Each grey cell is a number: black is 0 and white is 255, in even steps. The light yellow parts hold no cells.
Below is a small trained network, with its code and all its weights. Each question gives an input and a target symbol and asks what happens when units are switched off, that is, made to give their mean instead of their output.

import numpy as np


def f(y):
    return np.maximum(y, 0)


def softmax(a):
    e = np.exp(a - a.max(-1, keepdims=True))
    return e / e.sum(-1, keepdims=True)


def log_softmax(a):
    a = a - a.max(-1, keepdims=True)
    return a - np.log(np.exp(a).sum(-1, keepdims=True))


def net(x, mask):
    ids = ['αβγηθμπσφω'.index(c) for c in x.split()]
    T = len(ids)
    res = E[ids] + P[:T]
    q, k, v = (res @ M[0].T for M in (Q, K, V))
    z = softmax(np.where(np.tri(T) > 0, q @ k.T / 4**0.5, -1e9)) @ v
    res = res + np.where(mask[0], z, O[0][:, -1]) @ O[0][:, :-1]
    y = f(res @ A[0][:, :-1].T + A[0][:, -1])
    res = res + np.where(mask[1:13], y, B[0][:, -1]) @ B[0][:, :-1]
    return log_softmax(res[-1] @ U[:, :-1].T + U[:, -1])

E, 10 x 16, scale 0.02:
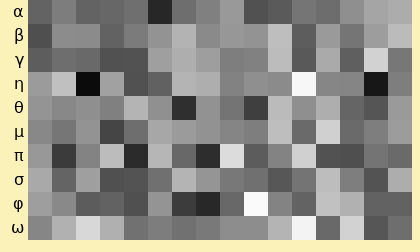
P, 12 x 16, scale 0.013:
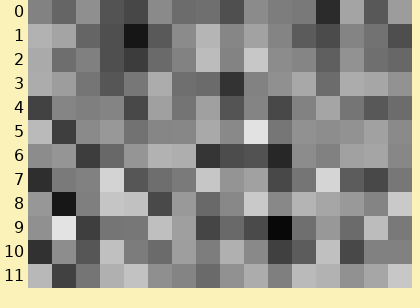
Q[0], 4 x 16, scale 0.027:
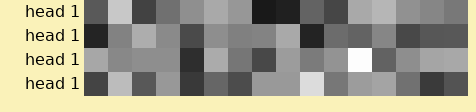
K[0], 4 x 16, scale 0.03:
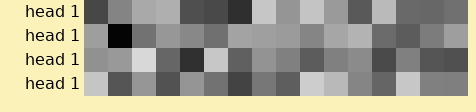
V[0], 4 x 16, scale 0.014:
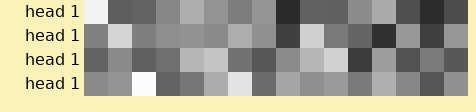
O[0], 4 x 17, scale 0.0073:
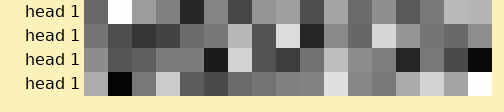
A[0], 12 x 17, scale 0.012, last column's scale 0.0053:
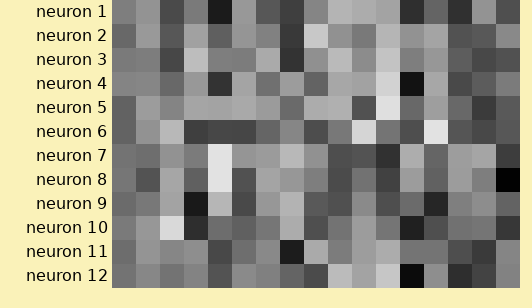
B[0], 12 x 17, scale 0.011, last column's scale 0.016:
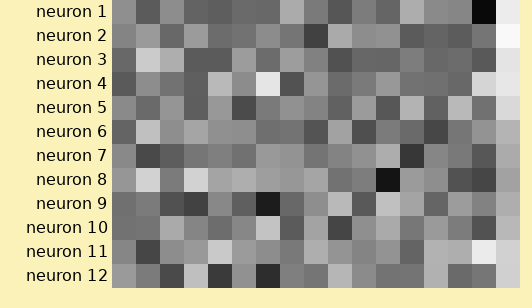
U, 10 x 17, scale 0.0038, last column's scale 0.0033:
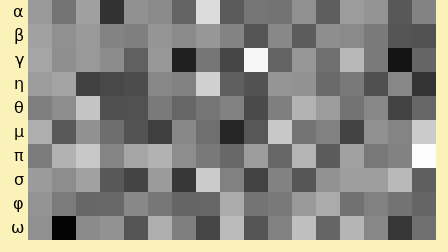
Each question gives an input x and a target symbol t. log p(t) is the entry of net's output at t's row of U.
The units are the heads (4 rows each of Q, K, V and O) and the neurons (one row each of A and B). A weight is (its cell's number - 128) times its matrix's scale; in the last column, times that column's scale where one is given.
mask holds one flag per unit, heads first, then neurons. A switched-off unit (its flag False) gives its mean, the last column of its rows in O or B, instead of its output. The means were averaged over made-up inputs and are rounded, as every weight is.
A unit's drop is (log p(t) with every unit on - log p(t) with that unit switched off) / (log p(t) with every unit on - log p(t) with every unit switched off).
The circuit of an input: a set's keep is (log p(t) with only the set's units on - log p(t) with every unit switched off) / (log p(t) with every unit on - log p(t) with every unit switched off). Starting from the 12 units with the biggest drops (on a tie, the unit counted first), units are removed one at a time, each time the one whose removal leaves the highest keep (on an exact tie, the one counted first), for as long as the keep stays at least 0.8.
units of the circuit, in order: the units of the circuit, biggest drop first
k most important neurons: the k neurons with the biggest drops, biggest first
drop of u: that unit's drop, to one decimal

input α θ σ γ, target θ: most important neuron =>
neuron 10
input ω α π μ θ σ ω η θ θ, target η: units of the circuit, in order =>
head 1; neuron 7; neuron 2
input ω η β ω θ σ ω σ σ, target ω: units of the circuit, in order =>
head 1; neuron 7
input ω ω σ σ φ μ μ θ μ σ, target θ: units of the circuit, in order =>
head 1; neuron 10; neuron 9
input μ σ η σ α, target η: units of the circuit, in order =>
head 1; neuron 2; neuron 7
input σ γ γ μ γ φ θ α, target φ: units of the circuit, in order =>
head 1; neuron 9; neuron 11
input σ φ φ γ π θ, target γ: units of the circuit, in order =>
head 1; neuron 12; neuron 9
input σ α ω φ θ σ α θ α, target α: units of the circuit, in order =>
head 1; neuron 5; neuron 7
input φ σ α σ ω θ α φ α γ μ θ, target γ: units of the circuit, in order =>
head 1; neuron 12; neuron 4
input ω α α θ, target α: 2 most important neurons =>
neuron 5; neuron 7
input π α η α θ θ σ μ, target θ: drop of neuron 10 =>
0.4
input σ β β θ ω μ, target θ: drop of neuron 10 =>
0.3
